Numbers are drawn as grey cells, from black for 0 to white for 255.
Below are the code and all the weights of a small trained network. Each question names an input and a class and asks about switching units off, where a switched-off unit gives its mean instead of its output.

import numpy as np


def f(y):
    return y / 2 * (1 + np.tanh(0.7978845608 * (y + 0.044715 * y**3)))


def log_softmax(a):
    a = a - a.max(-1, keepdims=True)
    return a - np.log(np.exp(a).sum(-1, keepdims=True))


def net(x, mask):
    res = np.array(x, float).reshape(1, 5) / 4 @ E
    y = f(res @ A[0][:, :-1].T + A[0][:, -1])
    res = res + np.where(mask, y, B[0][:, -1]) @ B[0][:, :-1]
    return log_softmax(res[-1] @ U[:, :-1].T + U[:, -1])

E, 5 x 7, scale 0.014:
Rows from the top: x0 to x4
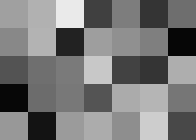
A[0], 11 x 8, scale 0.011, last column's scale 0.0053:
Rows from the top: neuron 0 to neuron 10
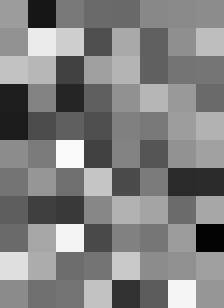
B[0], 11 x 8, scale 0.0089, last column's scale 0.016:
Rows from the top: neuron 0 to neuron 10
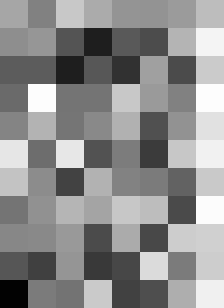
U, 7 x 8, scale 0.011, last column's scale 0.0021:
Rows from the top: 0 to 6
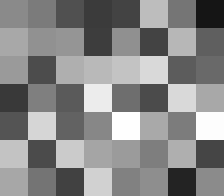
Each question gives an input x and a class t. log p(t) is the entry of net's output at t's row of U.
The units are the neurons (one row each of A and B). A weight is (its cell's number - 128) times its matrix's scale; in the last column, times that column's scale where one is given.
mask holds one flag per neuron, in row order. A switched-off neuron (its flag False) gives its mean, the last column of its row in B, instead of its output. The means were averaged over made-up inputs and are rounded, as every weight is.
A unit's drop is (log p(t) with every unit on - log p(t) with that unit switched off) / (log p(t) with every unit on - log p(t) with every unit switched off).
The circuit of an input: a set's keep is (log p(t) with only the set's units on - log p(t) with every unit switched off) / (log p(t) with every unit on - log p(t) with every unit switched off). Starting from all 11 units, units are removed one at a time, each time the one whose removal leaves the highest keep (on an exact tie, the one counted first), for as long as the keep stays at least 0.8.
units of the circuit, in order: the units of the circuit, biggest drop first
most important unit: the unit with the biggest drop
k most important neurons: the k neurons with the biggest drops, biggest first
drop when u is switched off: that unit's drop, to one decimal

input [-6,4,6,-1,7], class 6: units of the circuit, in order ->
(neuron 6)
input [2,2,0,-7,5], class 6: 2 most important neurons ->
(neuron 1; neuron 5)
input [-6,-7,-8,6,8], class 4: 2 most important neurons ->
(neuron 3; neuron 4)
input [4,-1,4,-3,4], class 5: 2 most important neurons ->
(neuron 5; neuron 1)
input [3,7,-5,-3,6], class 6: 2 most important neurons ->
(neuron 1; neuron 6)
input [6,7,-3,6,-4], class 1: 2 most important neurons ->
(neuron 1; neuron 7)
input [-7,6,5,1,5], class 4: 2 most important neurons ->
(neuron 3; neuron 7)
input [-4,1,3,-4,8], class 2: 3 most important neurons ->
(neuron 0; neuron 7; neuron 2)
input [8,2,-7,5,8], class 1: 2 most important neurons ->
(neuron 1; neuron 8)
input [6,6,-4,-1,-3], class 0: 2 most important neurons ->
(neuron 2; neuron 9)
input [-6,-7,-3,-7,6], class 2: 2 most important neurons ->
(neuron 5; neuron 1)
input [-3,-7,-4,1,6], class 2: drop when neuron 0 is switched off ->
-0.1
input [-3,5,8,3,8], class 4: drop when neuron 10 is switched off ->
-0.1
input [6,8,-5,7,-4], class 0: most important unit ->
neuron 1
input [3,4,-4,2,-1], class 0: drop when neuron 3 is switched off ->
0.0
